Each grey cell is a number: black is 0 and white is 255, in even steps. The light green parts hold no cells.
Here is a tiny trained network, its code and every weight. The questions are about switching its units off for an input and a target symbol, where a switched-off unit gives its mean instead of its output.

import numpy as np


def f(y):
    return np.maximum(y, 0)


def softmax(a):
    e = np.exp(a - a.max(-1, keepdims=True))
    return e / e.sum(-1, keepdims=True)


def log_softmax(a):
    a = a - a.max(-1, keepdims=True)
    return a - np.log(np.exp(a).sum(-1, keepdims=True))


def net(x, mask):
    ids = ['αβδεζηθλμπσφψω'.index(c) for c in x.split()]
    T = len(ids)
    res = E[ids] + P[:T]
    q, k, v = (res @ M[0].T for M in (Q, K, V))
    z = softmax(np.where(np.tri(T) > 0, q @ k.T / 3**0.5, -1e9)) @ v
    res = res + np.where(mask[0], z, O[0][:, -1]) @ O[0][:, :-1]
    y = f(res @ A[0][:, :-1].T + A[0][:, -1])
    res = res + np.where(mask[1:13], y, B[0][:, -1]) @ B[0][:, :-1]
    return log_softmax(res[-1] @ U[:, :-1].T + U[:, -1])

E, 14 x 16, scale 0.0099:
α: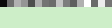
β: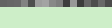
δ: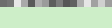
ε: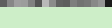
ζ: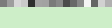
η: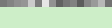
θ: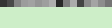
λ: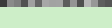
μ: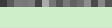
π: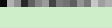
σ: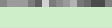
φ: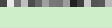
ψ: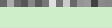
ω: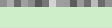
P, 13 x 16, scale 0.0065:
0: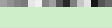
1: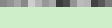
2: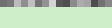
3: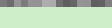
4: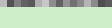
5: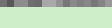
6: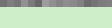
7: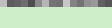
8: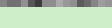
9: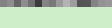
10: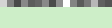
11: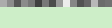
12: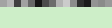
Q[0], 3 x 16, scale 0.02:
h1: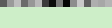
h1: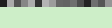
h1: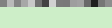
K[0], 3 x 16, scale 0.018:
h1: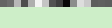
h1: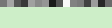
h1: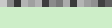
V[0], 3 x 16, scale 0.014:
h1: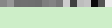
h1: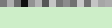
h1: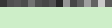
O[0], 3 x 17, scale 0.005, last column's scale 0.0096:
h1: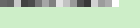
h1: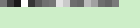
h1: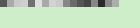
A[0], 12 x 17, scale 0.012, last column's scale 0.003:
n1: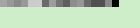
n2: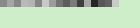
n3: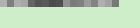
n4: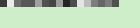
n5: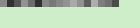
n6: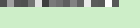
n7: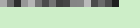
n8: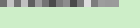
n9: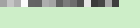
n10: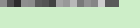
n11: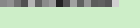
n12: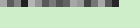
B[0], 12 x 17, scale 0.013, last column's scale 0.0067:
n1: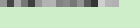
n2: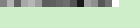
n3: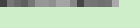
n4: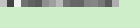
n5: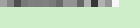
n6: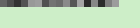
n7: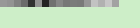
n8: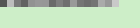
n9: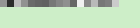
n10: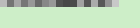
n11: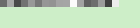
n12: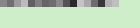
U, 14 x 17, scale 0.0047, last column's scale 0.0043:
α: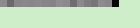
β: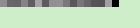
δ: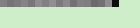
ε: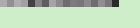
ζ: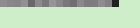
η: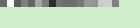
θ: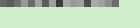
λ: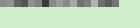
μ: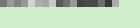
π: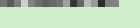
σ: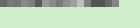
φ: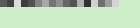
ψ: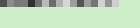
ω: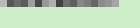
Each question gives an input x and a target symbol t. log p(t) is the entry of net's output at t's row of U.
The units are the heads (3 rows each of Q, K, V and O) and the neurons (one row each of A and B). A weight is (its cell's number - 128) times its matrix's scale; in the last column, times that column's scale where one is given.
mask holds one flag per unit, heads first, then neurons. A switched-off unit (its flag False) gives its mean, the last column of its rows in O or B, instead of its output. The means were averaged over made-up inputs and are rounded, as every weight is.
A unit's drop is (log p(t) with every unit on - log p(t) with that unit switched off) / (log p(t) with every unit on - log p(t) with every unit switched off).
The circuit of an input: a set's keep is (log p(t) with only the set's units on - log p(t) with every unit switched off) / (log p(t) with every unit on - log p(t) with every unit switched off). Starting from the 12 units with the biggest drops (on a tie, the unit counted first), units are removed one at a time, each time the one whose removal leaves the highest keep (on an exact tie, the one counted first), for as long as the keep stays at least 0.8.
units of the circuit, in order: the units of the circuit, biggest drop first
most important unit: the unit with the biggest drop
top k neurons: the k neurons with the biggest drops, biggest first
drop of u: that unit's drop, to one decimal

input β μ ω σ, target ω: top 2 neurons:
(n10 n5)
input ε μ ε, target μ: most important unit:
n2
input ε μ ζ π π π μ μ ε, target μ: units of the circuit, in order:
(h1 n2)
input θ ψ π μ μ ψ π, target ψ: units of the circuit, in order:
(h1 n2 n8)
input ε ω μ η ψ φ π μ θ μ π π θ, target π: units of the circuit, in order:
(h1 n9 n2)
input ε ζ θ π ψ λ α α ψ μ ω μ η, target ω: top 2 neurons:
(n10 n5)
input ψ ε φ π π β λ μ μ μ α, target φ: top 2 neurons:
(n4 n6)
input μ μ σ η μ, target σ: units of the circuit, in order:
(h1 n11 n12)
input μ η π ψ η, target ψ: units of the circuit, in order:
(h1 n5)
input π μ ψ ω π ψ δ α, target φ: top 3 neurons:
(n4 n5 n2)
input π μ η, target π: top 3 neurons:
(n2 n9 n11)
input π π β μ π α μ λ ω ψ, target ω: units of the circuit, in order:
(h1 n10)
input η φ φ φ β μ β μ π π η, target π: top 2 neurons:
(n9 n2)
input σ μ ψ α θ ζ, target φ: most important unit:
n5
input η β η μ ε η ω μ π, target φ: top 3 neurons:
(n4 n5 n2)
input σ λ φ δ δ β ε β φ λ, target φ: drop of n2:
0.2
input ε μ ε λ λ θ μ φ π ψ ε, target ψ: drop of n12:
0.1
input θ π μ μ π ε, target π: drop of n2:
0.2
